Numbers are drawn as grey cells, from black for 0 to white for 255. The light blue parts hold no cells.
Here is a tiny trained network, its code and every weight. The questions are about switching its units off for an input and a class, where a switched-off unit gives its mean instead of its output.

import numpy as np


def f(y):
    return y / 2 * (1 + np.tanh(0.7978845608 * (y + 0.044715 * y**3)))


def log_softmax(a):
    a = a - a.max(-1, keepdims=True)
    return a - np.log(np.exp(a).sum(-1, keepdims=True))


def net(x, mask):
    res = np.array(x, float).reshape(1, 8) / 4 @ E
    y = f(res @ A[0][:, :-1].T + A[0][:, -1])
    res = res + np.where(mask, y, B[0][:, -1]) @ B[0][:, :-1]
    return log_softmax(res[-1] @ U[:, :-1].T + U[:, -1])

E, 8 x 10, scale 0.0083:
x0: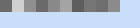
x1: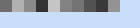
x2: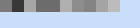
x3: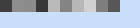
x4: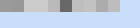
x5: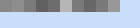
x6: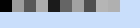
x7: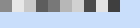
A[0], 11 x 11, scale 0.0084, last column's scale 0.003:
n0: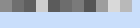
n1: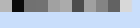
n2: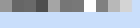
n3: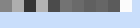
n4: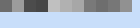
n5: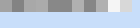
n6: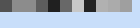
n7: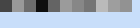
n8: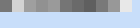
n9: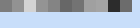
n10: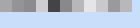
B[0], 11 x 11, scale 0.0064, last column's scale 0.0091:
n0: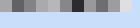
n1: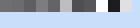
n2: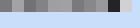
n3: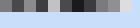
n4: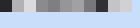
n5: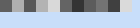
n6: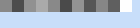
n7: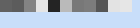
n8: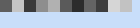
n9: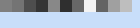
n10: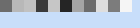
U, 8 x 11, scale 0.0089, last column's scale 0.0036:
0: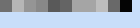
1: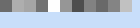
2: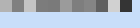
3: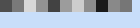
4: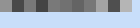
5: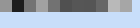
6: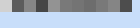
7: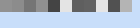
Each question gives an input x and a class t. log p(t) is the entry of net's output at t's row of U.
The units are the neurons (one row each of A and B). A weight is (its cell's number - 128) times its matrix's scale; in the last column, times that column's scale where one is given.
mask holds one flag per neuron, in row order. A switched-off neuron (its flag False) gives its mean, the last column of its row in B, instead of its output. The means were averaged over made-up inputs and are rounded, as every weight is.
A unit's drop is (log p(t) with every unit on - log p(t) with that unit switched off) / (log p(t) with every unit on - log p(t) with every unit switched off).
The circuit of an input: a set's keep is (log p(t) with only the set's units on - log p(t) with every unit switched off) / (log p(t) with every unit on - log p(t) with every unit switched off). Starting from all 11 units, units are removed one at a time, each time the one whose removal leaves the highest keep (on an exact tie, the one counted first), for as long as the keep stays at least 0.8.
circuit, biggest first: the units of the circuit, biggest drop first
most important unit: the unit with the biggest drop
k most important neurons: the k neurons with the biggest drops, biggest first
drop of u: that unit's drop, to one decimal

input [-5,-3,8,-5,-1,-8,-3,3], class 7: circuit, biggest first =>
(n1)
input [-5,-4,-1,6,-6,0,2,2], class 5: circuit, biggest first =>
(n2 n7)
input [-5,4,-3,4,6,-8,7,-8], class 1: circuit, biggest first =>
(n2 n7)
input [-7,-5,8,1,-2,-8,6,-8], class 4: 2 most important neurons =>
(n1 n7)
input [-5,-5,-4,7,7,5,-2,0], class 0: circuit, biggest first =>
(n3 n0)
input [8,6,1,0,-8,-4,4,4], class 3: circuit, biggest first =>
(n7 n4)
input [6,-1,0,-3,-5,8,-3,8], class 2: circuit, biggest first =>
(n1 n7 n5)
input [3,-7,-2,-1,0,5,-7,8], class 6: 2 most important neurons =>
(n9 n2)
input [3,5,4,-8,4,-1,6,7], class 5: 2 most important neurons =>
(n6 n7)
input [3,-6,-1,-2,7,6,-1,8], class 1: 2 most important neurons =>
(n5 n8)
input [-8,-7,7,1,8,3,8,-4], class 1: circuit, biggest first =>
(n10 n5)
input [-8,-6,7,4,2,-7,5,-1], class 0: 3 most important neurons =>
(n10 n3 n8)
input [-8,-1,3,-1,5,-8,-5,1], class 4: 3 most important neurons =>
(n1 n4 n8)
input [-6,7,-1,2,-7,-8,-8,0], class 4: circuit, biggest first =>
(n1)
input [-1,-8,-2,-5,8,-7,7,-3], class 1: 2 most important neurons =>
(n10 n5)
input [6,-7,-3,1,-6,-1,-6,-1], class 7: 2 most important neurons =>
(n1 n10)
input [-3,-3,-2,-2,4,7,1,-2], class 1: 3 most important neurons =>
(n5 n7 n10)
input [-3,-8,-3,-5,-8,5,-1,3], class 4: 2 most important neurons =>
(n3 n7)
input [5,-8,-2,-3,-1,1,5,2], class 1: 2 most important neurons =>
(n10 n7)
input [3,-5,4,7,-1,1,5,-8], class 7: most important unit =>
n2
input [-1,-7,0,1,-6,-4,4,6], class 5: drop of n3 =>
0.2
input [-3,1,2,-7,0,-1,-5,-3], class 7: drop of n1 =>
0.5
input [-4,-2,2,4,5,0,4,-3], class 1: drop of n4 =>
-0.1
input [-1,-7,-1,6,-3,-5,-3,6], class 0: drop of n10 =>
0.1
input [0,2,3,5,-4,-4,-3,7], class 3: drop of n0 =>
0.0
